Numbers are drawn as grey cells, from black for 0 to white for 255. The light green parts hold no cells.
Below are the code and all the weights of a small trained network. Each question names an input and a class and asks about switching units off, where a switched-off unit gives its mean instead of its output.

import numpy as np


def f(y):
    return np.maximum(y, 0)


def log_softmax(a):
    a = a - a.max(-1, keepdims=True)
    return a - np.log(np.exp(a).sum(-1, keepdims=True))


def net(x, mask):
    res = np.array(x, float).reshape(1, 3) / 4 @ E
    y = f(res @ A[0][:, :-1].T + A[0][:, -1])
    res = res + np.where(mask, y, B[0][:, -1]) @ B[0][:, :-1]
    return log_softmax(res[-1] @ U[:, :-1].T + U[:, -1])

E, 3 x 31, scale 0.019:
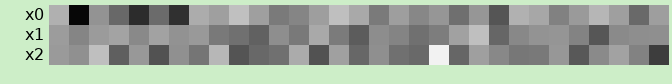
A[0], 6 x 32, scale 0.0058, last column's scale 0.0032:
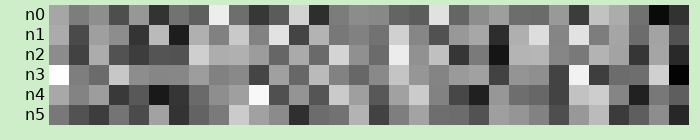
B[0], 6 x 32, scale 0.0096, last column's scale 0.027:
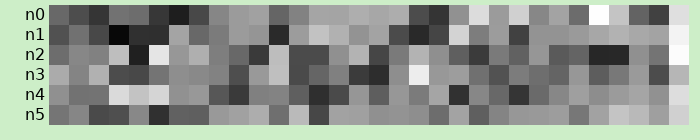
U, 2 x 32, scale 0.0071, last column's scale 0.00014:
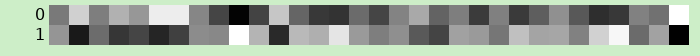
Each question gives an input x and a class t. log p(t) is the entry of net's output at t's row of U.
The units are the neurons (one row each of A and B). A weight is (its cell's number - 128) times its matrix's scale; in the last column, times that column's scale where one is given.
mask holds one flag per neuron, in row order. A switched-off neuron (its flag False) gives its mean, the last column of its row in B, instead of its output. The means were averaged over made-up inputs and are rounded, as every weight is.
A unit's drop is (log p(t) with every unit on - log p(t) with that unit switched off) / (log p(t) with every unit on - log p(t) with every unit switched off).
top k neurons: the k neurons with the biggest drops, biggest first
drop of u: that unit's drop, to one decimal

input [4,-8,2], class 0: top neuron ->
(n4)
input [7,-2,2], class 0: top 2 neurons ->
(n2 n4)
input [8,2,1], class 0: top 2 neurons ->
(n2 n0)
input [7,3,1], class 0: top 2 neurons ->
(n2 n0)
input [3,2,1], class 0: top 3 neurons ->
(n0 n5 n2)
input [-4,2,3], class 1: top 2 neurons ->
(n2 n4)
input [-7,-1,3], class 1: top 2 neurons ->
(n2 n0)
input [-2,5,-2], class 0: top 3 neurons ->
(n0 n1 n5)
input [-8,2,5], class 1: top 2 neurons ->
(n0 n2)
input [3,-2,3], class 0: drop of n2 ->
0.4
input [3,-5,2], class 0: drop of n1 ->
0.1
